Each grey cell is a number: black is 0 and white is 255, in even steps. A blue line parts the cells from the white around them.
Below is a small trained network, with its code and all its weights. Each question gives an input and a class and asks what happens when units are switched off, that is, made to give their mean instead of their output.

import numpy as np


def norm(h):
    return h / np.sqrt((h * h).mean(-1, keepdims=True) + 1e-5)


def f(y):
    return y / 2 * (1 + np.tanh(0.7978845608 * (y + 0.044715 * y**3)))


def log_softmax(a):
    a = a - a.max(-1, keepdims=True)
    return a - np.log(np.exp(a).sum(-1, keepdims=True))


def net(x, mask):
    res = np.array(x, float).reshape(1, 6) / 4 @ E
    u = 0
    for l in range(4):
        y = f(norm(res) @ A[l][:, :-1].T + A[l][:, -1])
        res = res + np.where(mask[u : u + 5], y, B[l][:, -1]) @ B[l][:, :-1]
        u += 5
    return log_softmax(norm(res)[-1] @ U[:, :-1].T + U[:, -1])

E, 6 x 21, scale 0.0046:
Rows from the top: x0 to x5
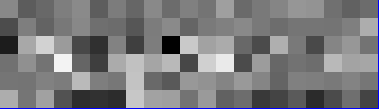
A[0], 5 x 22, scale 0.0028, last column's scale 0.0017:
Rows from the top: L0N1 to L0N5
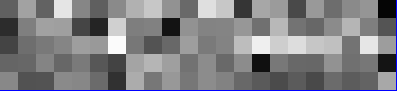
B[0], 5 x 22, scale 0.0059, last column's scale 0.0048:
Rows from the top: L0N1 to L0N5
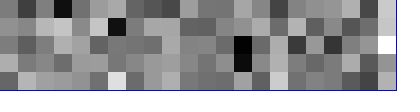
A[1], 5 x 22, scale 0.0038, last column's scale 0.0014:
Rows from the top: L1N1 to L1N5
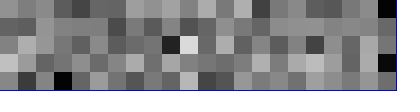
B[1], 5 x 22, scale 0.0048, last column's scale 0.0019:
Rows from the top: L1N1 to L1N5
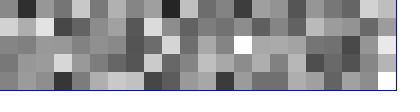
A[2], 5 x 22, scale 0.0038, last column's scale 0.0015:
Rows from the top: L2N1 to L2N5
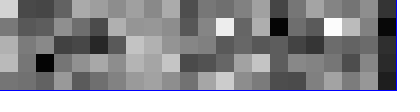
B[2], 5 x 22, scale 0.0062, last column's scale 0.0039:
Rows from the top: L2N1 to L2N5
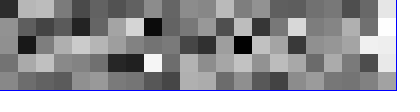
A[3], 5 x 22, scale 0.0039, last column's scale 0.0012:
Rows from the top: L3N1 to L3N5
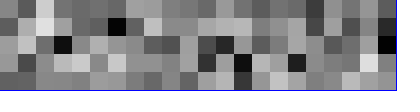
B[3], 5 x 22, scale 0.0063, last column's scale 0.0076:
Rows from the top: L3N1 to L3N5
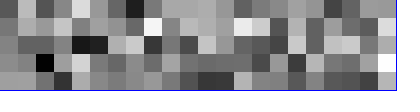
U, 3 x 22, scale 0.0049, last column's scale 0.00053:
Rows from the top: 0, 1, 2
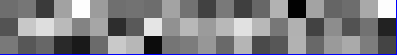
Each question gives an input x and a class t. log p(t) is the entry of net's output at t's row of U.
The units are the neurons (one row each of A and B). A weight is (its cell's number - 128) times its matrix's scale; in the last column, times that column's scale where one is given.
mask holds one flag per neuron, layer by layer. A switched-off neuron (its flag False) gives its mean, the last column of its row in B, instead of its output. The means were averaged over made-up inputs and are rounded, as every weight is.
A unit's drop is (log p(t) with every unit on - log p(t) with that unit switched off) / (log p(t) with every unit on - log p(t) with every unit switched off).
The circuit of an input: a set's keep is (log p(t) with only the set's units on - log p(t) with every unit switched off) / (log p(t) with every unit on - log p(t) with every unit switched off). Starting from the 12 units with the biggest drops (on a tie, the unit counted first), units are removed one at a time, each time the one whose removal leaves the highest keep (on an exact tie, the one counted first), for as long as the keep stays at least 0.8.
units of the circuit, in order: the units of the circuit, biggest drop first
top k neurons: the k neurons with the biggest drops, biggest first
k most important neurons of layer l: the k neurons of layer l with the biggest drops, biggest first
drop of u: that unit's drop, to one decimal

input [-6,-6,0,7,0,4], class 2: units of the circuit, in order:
(L2N2)
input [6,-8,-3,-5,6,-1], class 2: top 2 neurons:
(L1N5 L0N2)
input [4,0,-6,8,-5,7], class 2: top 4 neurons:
(L2N2 L0N3 L0N1 L3N4)
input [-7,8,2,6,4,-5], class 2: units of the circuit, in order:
(L2N2 L0N1)
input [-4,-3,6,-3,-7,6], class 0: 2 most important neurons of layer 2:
(L2N3 L2N4)
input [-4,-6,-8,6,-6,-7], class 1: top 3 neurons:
(L2N4 L2N3 L2N1)
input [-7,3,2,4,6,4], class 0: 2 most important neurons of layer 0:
(L0N5 L0N4)
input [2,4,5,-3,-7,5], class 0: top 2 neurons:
(L2N3 L2N4)
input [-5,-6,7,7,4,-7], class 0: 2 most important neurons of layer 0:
(L0N3 L0N2)
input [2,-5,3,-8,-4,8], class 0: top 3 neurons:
(L2N3 L0N1 L2N2)
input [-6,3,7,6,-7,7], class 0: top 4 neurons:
(L2N3 L2N4 L1N1 L2N1)
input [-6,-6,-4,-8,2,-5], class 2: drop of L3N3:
0.2
